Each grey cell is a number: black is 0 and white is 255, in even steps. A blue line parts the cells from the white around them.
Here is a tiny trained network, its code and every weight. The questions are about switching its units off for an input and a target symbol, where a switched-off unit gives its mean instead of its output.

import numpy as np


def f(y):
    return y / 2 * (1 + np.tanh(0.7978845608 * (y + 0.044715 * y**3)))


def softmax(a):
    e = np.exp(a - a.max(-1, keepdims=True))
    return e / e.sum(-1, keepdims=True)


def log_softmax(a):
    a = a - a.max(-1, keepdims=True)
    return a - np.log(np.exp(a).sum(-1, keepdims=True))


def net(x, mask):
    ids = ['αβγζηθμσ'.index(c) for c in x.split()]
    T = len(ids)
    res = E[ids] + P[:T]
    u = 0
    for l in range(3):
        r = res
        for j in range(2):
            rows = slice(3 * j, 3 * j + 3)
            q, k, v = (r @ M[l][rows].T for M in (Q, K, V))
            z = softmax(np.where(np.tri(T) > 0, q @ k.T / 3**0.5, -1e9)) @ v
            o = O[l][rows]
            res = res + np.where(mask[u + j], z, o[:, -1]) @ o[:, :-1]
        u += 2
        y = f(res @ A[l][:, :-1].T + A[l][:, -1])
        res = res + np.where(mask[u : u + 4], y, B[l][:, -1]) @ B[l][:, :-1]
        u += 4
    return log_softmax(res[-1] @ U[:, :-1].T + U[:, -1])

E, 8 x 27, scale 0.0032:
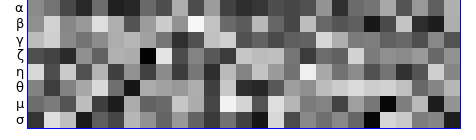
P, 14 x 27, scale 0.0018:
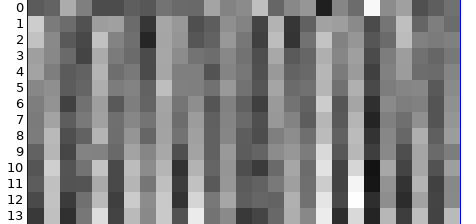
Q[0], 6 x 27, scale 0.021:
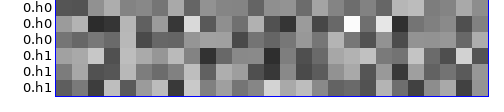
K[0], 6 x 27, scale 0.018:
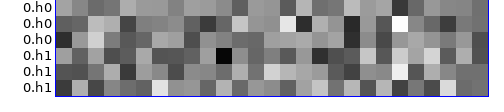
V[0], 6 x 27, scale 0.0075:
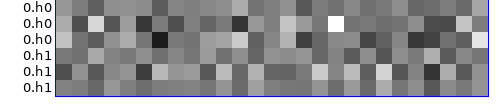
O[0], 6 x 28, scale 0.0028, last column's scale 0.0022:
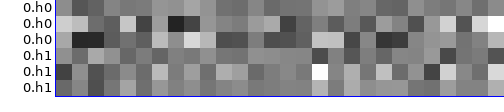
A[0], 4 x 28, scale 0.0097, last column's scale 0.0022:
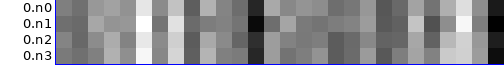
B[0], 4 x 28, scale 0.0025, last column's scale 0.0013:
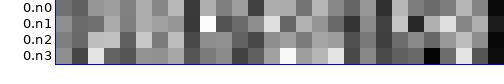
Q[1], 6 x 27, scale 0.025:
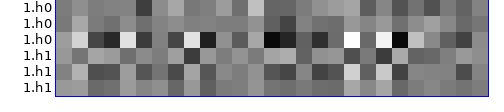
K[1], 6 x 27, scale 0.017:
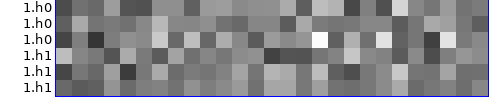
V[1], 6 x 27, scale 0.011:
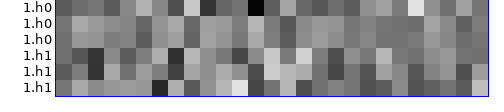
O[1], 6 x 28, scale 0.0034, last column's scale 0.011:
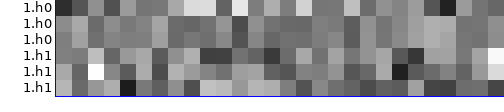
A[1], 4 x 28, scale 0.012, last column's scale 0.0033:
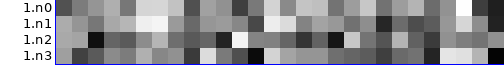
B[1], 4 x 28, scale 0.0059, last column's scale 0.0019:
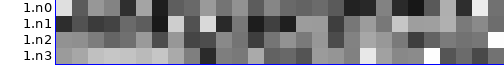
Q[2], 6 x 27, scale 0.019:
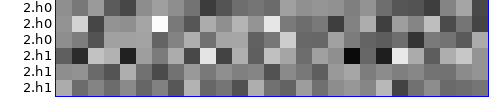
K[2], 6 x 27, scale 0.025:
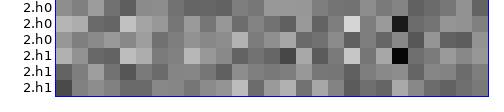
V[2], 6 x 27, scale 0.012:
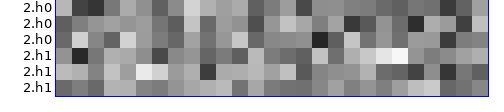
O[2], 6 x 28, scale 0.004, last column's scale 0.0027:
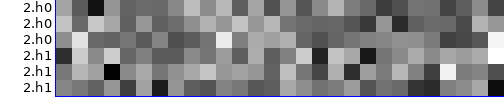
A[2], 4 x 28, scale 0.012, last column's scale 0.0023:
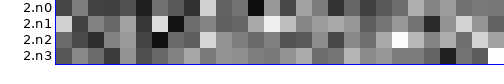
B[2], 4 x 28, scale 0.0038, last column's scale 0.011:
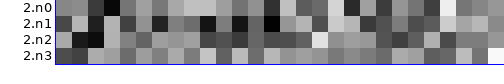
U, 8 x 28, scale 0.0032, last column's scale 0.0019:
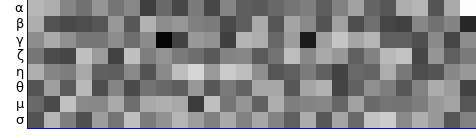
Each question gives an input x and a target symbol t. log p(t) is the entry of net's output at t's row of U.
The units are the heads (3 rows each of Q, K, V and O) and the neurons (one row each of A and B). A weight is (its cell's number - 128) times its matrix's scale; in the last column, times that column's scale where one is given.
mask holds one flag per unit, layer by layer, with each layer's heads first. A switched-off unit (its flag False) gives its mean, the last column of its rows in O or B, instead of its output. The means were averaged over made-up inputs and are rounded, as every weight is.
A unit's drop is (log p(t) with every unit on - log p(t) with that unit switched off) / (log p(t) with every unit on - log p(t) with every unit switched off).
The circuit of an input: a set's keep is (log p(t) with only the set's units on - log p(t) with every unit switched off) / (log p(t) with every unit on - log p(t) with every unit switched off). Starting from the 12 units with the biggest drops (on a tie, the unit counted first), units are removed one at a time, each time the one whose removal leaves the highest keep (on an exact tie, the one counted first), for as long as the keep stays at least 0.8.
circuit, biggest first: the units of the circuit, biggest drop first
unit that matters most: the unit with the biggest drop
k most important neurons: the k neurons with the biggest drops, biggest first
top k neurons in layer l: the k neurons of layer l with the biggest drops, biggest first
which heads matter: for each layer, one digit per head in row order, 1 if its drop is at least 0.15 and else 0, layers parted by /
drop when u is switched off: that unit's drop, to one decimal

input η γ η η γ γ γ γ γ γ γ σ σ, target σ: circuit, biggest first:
(1.h1 2.n0 2.h0)
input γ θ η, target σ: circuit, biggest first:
(2.h1 1.n2 1.h1)
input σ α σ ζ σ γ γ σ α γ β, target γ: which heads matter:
10 / 00 / 11
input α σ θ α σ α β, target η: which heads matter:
00 / 01 / 10
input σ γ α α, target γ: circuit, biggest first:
(0.h0 2.h0)
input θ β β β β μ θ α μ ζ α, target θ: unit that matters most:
2.h1
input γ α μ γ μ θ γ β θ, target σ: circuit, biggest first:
(2.h1 1.h1 1.n2)
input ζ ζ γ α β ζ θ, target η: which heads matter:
00 / 10 / 10
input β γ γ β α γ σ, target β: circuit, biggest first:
(2.h1 1.h1 2.n0)
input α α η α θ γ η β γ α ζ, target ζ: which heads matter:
00 / 01 / 11
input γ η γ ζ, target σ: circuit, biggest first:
(2.h1 1.h1 1.n2 2.h0)
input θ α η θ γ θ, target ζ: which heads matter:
00 / 01 / 10
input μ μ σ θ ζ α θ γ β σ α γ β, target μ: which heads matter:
00 / 10 / 10
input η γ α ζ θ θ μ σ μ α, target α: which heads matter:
10 / 10 / 00
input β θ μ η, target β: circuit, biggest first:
(2.h1 1.h1 2.h0)
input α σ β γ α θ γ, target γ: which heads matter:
00 / 01 / 00
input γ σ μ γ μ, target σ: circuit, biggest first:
(2.h1 1.h1 1.n2)
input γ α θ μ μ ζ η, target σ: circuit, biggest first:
(2.h1 1.h1 1.n2 2.h0)
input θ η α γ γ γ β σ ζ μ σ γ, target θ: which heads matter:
00 / 01 / 01
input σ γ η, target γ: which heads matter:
10 / 00 / 11
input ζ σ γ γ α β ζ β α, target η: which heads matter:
00 / 10 / 10
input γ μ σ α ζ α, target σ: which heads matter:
00 / 01 / 11
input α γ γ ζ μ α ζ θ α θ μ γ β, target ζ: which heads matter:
10 / 01 / 11
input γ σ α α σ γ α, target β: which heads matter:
00 / 01 / 00
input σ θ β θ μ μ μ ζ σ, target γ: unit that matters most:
2.h0
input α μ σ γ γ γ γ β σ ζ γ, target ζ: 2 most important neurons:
(1.n2 1.n3)
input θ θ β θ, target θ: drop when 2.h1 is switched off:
1.4
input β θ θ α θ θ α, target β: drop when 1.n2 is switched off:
0.1
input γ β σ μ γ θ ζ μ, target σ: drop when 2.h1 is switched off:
1.0
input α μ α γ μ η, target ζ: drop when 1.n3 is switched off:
0.1
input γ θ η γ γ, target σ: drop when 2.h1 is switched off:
1.2
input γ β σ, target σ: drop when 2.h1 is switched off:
0.2
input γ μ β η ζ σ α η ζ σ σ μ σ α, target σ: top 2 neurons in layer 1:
(1.n2 1.n1)
